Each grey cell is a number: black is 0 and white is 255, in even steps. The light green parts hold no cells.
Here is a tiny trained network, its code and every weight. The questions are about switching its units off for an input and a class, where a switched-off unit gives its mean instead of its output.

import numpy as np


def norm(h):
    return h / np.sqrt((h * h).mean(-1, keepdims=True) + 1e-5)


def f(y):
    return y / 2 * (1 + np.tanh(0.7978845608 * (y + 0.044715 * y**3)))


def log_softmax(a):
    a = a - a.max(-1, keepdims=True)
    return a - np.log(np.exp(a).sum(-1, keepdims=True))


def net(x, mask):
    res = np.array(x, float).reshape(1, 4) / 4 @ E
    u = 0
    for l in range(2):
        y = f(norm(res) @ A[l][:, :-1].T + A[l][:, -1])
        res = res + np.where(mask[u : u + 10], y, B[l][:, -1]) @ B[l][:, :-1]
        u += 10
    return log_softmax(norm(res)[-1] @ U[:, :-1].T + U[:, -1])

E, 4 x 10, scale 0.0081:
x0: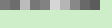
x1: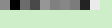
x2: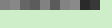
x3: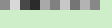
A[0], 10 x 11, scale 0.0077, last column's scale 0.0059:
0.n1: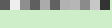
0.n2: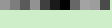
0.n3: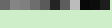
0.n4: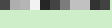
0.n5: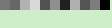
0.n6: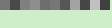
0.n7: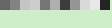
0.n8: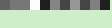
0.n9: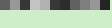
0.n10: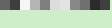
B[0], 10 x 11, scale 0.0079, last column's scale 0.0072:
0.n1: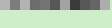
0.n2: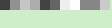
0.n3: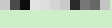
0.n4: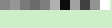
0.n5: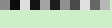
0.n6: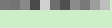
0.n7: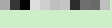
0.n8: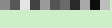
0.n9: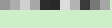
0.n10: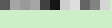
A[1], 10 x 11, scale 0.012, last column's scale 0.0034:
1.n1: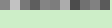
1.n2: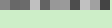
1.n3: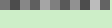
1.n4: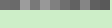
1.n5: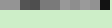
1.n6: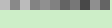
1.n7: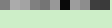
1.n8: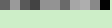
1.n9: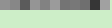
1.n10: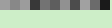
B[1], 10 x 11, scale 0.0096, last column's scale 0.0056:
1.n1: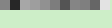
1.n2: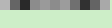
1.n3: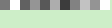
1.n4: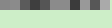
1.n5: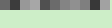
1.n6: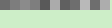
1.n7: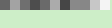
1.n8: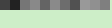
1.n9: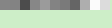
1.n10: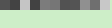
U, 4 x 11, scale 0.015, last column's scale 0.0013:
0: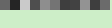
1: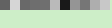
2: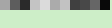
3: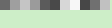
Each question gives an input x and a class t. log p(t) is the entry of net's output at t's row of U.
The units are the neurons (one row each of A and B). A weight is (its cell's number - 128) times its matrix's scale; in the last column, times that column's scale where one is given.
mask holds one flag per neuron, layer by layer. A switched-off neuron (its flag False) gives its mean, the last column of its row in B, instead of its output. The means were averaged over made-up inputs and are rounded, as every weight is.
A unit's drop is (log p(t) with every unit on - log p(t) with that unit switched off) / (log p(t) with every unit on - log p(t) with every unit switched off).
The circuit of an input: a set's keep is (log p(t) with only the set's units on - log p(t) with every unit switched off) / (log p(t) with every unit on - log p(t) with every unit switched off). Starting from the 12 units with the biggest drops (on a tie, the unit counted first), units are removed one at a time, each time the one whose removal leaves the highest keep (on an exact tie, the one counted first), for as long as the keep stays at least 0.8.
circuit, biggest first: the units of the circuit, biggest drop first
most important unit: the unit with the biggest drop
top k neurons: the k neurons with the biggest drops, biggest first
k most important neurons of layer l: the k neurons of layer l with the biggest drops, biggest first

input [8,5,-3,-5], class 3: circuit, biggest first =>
[0.n10]
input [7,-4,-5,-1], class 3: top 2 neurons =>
[0.n10, 0.n3]
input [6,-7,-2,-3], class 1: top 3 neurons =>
[0.n4, 1.n7, 0.n2]
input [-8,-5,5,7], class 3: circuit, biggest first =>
[0.n9, 1.n7]
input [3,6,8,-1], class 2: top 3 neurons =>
[0.n3, 0.n4, 1.n7]
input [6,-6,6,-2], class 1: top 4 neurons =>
[0.n4, 0.n7, 0.n2, 1.n9]
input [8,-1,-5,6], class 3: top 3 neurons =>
[0.n10, 0.n8, 0.n5]
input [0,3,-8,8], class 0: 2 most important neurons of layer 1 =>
[1.n10, 1.n1]
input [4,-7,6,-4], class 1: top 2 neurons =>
[0.n4, 1.n7]
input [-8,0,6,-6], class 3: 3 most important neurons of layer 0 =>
[0.n2, 0.n9, 0.n7]
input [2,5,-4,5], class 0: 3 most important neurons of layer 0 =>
[0.n4, 0.n7, 0.n3]
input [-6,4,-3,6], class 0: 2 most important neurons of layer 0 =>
[0.n10, 0.n1]
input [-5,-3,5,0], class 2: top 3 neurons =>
[0.n3, 0.n10, 1.n9]
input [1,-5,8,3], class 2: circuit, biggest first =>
[0.n3]
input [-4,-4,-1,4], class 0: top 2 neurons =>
[0.n1, 0.n10]
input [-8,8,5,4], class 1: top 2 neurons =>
[1.n3, 0.n10]
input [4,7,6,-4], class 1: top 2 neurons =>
[1.n3, 0.n7]
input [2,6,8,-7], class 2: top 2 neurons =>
[0.n3, 1.n10]
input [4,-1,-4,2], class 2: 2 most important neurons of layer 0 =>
[0.n7, 0.n2]
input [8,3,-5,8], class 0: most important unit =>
0.n2
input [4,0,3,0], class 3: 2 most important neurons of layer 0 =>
[0.n10, 0.n7]
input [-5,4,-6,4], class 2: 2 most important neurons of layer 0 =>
[0.n4, 0.n10]
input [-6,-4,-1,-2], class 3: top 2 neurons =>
[0.n2, 0.n9]
